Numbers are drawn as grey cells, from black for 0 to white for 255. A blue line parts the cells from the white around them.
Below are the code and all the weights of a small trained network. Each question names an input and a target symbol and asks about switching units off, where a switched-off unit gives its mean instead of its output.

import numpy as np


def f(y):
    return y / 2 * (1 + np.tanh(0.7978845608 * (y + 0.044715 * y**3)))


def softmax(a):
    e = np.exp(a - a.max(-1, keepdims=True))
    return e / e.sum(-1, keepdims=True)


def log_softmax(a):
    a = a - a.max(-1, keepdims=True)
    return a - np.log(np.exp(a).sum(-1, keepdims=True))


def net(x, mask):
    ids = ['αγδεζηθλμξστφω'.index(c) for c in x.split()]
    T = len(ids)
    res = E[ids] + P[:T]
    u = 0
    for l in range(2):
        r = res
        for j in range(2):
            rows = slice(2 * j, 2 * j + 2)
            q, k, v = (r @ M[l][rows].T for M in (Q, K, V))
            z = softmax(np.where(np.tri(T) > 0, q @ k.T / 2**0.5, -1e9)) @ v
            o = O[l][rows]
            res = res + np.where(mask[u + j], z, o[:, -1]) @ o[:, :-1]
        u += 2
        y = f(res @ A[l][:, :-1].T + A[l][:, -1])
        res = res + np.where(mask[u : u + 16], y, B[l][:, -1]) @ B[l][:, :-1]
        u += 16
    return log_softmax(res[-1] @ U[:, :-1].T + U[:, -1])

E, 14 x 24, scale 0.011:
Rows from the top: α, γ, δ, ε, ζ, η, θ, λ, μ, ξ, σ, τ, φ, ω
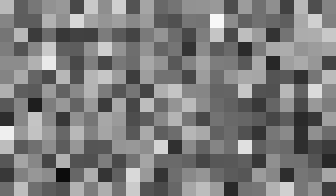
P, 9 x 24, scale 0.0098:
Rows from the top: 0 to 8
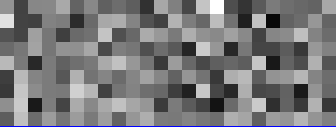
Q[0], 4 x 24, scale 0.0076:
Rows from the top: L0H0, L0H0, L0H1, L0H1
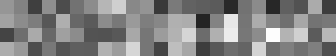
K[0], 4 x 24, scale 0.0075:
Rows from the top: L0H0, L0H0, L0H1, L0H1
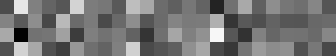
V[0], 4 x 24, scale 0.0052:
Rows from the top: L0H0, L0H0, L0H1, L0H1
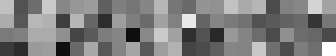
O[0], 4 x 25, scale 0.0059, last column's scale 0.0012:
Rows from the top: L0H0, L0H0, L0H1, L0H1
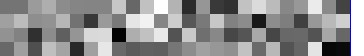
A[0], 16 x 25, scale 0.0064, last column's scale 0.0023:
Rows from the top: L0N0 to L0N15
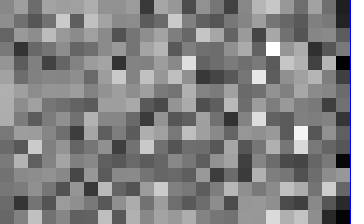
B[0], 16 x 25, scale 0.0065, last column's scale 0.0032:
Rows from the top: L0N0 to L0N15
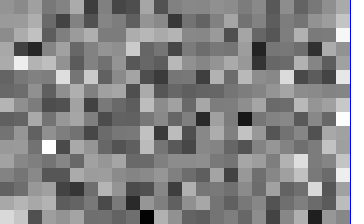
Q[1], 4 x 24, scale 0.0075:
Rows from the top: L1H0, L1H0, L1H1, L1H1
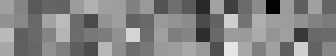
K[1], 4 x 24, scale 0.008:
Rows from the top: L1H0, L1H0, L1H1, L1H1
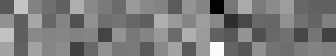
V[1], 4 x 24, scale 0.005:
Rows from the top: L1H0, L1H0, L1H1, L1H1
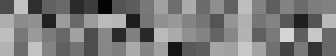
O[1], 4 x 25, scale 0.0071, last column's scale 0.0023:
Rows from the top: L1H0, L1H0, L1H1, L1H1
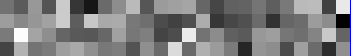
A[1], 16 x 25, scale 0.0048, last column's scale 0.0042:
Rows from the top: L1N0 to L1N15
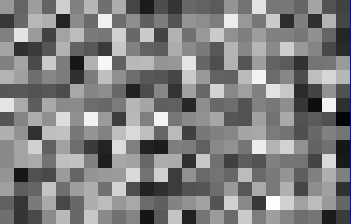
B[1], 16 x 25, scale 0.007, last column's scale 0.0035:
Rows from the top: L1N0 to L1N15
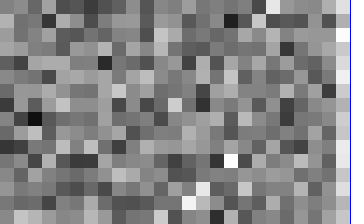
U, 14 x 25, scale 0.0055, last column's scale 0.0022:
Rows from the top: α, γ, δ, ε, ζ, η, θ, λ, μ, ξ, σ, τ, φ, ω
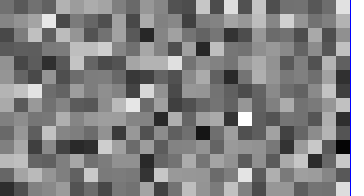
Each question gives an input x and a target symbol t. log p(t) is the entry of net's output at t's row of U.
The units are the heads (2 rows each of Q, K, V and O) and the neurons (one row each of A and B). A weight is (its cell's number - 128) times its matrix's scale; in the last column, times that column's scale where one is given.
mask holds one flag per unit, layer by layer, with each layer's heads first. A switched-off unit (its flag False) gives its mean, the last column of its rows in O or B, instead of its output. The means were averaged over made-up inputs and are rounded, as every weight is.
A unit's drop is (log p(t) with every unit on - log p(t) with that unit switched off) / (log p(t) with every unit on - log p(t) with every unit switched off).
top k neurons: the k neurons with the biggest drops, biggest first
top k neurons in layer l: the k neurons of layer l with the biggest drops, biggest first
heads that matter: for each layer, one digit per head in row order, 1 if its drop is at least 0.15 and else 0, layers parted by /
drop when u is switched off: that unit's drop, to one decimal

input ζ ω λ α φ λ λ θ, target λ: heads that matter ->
00 / 01
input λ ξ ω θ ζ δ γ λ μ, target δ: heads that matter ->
00 / 00
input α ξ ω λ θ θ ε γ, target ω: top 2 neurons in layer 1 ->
[L1N10; L1N13]
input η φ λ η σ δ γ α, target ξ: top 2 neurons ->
[L0N8; L1N0]
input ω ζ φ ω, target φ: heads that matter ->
01 / 00
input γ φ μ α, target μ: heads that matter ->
11 / 00
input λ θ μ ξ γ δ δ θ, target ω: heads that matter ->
10 / 01
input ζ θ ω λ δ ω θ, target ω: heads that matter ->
11 / 01
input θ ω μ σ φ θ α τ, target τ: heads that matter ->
11 / 00
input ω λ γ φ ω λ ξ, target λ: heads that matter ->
00 / 01
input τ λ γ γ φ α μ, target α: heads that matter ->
00 / 01
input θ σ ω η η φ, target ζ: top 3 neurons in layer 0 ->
[L0N9; L0N10; L0N12]
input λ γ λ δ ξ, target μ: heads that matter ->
00 / 10
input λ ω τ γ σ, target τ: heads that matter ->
11 / 00
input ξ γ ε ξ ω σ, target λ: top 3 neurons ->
[L0N3; L1N12; L1N1]
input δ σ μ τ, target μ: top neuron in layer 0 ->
[L0N2]
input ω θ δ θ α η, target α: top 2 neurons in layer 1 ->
[L1N5; L1N4]
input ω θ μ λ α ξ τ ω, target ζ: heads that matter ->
01 / 00
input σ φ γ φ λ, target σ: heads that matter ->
01 / 00
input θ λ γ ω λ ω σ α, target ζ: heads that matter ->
11 / 00
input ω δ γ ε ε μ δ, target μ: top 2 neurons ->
[L0N2; L1N8]
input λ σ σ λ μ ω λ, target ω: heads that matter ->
11 / 01
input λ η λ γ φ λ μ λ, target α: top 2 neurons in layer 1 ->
[L1N5; L1N4]
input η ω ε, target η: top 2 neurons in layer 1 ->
[L1N14; L1N1]
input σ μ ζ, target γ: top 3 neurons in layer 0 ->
[L0N10; L0N9; L0N13]
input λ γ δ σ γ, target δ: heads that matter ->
10 / 01
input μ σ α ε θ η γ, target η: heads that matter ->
10 / 10
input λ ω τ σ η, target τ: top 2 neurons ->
[L0N11; L0N4]
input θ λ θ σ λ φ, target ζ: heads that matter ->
00 / 10
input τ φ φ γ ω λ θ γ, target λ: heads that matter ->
00 / 01
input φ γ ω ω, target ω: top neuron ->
[L1N10]
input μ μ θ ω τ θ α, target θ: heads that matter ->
00 / 01
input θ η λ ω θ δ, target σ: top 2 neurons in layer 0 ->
[L0N13; L0N9]
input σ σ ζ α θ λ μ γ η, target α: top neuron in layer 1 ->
[L1N4]
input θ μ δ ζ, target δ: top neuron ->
[L0N8]
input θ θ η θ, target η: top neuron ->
[L1N8]
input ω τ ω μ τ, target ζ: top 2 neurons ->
[L0N7; L1N10]
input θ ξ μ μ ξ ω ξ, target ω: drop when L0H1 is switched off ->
0.9
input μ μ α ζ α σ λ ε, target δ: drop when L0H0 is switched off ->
0.2
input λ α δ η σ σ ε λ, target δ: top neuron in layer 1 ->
[L1N9]
